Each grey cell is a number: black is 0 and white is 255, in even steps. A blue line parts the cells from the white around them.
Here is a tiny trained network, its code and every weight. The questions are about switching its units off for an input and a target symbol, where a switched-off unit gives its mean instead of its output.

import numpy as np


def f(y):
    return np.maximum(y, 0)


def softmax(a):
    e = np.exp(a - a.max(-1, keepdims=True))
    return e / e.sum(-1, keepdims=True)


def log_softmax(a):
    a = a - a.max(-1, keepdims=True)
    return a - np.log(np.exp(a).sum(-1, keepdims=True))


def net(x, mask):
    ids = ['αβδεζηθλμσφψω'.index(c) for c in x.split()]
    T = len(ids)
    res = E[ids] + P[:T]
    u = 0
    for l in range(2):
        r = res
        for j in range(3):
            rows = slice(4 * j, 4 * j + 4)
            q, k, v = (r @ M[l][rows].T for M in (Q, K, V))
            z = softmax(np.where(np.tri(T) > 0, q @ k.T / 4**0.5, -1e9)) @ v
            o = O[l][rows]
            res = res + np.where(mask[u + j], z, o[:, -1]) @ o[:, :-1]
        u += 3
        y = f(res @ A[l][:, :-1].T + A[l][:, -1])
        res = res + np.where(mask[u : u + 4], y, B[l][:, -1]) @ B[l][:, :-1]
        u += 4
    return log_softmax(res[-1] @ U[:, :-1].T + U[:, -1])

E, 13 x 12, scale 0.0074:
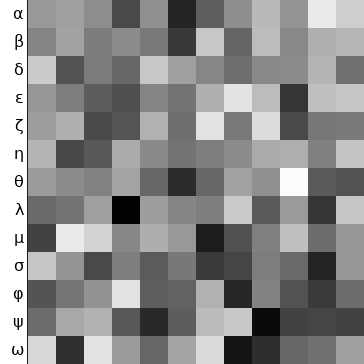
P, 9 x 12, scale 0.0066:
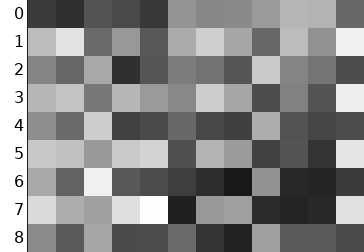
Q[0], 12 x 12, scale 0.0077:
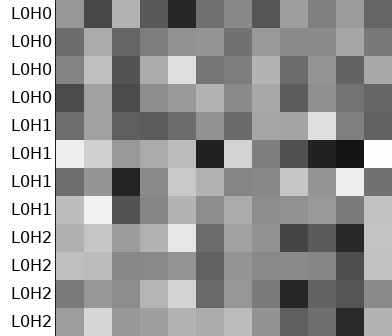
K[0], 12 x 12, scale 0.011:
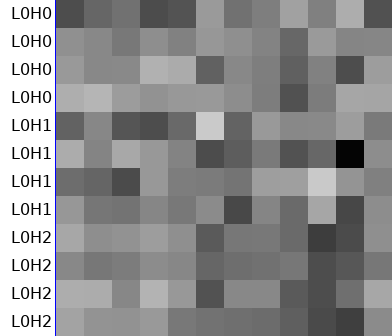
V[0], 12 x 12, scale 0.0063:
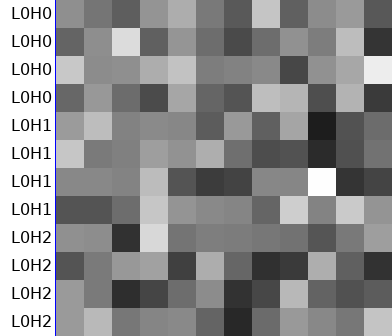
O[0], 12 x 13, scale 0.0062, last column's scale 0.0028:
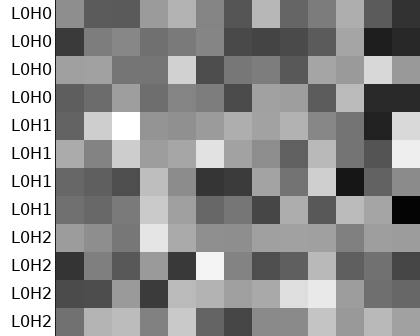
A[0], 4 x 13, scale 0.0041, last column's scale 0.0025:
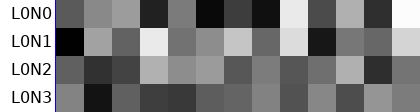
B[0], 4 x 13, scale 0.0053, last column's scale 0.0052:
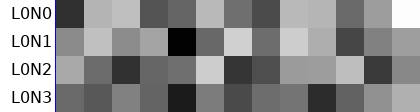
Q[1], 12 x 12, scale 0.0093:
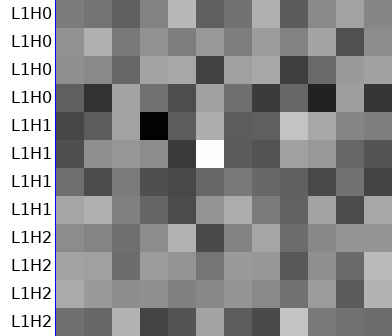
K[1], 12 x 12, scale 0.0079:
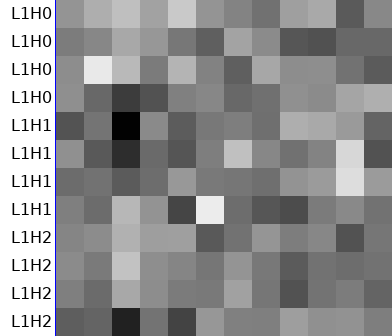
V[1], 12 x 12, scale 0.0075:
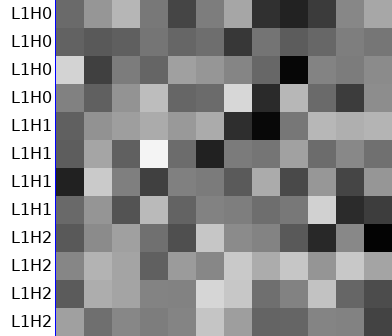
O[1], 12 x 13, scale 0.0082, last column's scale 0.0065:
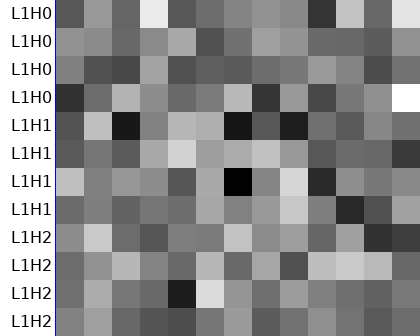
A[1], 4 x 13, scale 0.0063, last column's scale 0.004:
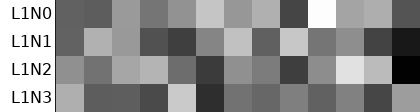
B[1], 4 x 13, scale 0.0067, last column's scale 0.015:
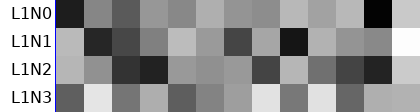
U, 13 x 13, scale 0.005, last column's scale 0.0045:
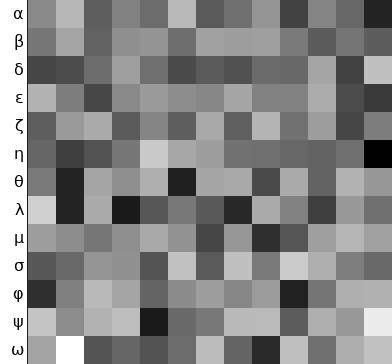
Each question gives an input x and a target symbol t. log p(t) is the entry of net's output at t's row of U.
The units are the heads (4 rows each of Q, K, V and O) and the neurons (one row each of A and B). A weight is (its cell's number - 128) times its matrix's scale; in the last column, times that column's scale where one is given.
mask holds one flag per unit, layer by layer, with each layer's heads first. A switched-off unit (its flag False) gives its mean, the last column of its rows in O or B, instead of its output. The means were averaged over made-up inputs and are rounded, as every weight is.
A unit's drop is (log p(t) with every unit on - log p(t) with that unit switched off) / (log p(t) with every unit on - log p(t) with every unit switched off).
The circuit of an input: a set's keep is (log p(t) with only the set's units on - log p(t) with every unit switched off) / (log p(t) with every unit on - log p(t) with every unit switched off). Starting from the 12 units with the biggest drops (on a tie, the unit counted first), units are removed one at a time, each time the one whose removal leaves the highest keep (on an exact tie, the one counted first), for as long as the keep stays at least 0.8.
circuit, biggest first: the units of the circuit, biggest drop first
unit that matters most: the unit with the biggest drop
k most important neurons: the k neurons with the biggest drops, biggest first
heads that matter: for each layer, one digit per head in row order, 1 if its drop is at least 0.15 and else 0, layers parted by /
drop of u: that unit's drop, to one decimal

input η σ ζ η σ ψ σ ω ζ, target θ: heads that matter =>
010 / 001
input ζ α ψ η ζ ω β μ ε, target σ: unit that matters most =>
L1H2
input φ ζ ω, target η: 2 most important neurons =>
L1N1; L0N1
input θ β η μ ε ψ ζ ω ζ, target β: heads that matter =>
010 / 111
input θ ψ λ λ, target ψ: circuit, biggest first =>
L1H1; L1H0; L0H2
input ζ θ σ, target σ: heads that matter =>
101 / 001
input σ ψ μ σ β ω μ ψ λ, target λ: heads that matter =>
101 / 100
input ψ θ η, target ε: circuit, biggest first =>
L1H2; L1N1; L0H2; L0H0
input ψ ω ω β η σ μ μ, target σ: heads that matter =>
011 / 101
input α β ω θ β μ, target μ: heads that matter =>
101 / 010
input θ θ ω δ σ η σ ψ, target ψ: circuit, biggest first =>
L1H1; L0H1; L0H2
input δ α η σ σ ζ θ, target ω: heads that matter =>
110 / 111
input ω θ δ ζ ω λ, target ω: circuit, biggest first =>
L0H1; L1H1; L1H2
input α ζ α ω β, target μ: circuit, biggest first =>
L1H1; L0H1; L0N0; L1H2
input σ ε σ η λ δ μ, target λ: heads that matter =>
001 / 100
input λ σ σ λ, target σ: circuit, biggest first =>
L1H2; L1N0; L0H2; L0H0
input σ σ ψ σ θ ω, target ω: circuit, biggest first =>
L0H1; L1H2; L1H1
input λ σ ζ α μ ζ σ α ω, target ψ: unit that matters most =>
L0H1
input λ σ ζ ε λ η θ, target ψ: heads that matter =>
010 / 110
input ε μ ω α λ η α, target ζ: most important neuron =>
L1N2
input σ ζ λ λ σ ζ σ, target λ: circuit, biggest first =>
L0H2; L1H0; L1H1
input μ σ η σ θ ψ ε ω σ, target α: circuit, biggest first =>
L1H1; L0H0; L0H2; L1H2
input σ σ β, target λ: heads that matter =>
001 / 100
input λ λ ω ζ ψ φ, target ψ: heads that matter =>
000 / 010
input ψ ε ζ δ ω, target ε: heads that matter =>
101 / 001
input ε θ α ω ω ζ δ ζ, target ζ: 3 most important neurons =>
L1N0; L1N2; L1N1
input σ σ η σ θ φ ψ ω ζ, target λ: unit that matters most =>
L0H2
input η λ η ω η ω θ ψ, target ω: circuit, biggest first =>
L0H1; L1H2
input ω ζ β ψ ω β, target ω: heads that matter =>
110 / 011
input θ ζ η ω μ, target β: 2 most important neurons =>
L1N3; L0N3
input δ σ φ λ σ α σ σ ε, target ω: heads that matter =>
110 / 111
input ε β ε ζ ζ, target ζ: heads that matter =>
011 / 011
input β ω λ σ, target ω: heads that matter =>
110 / 011
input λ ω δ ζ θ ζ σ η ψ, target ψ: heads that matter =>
010 / 110
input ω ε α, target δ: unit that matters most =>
L1H0
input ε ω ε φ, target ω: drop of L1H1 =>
0.5
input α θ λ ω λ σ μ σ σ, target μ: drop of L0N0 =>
0.3
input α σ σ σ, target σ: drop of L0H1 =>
0.2
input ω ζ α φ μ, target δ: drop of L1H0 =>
0.9
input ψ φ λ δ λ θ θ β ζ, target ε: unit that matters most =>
L1N1
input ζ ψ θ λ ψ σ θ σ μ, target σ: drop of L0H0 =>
0.2
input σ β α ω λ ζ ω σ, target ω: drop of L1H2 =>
0.3
